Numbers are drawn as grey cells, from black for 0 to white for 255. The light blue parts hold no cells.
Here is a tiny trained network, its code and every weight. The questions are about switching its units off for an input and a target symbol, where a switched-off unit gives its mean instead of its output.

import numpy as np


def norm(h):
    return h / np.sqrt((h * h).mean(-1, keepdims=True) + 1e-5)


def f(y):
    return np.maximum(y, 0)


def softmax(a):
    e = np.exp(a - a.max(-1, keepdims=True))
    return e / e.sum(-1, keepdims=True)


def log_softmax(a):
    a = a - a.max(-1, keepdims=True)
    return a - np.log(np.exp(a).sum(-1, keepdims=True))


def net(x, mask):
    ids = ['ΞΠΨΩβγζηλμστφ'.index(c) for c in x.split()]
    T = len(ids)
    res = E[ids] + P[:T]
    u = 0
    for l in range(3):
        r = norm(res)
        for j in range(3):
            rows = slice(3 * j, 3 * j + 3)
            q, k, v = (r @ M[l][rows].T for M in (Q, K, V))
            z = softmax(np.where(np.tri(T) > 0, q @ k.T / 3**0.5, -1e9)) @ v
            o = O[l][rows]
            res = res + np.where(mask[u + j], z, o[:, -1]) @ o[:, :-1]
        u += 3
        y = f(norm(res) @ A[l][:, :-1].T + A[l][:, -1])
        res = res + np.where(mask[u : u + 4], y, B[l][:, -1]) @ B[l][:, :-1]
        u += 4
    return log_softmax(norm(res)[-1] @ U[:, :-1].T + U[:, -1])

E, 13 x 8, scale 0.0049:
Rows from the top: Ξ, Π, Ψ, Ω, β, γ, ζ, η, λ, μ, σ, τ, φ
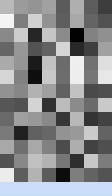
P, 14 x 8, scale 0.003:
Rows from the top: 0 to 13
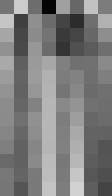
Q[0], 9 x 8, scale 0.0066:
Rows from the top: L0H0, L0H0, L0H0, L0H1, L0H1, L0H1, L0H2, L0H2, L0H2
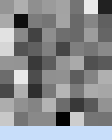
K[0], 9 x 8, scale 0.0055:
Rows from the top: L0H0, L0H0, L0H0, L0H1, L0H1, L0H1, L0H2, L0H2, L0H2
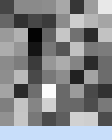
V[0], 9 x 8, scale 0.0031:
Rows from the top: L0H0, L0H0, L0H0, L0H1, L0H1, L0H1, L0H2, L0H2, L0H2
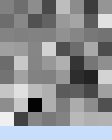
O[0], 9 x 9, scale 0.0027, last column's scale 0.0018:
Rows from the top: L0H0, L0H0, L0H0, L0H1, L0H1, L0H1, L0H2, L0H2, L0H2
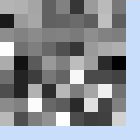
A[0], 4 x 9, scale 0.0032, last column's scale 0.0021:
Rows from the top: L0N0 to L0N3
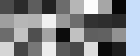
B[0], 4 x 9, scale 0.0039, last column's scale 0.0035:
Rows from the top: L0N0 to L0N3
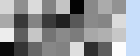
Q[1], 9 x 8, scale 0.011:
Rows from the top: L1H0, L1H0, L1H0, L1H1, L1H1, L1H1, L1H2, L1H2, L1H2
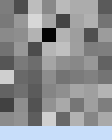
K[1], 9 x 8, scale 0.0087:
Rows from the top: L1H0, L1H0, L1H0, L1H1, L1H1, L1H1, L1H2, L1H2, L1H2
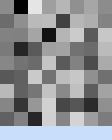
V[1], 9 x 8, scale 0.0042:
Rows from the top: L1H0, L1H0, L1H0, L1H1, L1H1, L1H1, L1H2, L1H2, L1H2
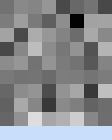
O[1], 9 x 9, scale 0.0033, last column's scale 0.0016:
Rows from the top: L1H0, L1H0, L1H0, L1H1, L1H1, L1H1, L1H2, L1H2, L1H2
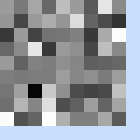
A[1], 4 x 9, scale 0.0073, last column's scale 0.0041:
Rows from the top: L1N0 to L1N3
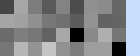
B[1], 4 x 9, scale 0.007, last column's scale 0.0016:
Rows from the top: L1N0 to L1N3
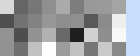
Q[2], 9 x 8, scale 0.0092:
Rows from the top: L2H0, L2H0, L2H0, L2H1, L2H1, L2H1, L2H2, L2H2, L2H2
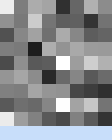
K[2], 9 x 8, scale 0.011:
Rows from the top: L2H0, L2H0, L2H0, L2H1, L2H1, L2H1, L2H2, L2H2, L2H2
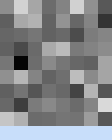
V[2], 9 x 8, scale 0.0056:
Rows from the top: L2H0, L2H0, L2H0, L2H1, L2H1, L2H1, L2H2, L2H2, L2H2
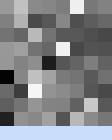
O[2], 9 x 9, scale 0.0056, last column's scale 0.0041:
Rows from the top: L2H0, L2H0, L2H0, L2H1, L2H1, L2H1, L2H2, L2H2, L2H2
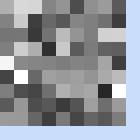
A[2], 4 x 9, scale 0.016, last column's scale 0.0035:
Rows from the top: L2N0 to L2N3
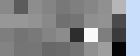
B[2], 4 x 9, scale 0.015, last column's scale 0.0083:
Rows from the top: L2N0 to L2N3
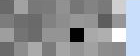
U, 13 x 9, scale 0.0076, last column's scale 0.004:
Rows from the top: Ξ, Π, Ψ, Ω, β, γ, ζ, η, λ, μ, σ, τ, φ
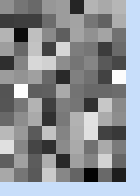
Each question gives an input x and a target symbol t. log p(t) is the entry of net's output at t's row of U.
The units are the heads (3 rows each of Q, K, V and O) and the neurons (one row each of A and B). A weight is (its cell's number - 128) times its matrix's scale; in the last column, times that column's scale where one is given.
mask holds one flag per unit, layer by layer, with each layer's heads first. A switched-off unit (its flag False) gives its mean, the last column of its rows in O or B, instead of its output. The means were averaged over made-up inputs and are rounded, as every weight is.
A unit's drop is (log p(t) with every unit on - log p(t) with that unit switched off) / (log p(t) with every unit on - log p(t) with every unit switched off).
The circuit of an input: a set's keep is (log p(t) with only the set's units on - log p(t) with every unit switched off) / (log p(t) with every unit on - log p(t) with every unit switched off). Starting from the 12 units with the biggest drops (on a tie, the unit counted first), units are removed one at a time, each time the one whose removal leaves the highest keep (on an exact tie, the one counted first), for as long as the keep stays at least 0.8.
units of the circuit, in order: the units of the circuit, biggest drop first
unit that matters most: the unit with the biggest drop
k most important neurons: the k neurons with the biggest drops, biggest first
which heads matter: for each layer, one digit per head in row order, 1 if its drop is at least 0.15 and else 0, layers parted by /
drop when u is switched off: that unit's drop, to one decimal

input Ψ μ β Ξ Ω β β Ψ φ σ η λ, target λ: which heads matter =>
000 / 001 / 000
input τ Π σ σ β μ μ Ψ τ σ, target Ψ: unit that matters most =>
L2H1
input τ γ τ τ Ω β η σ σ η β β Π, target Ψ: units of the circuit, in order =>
(L2H1 L2N2 L1H2 L0H1)
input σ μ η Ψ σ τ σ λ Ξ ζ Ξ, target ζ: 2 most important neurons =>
(L1N1 L2N2)
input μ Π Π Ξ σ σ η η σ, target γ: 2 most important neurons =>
(L2N2 L0N1)
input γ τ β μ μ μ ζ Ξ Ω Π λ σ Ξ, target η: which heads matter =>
000 / 100 / 001
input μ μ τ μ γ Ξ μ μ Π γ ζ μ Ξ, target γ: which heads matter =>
001 / 000 / 000
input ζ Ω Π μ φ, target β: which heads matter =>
001 / 001 / 100
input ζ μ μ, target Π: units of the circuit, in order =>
(L0H2 L0N3 L2N2)
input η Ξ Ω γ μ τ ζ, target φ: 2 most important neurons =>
(L2N2 L1N2)
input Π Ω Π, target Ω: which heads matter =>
000 / 000 / 010
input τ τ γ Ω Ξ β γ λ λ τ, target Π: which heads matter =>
010 / 000 / 000
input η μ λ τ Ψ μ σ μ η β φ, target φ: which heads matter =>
001 / 001 / 000
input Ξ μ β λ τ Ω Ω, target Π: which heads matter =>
010 / 100 / 100
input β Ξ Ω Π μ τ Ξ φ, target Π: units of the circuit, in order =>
(L2N2)
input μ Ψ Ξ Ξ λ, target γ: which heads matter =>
001 / 000 / 000
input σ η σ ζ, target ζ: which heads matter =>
000 / 101 / 010
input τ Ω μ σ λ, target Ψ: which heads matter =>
000 / 001 / 010
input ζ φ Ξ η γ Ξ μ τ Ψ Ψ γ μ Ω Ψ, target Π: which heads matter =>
000 / 000 / 000
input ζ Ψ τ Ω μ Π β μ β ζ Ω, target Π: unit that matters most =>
L1H0
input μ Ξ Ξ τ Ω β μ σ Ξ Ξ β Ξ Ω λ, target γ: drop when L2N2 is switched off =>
0.5
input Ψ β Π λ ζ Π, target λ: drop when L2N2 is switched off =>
0.3
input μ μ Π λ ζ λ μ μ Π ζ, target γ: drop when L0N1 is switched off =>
0.4
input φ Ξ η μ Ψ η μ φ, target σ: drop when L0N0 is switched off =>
0.0
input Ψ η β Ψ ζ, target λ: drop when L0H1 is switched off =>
0.1
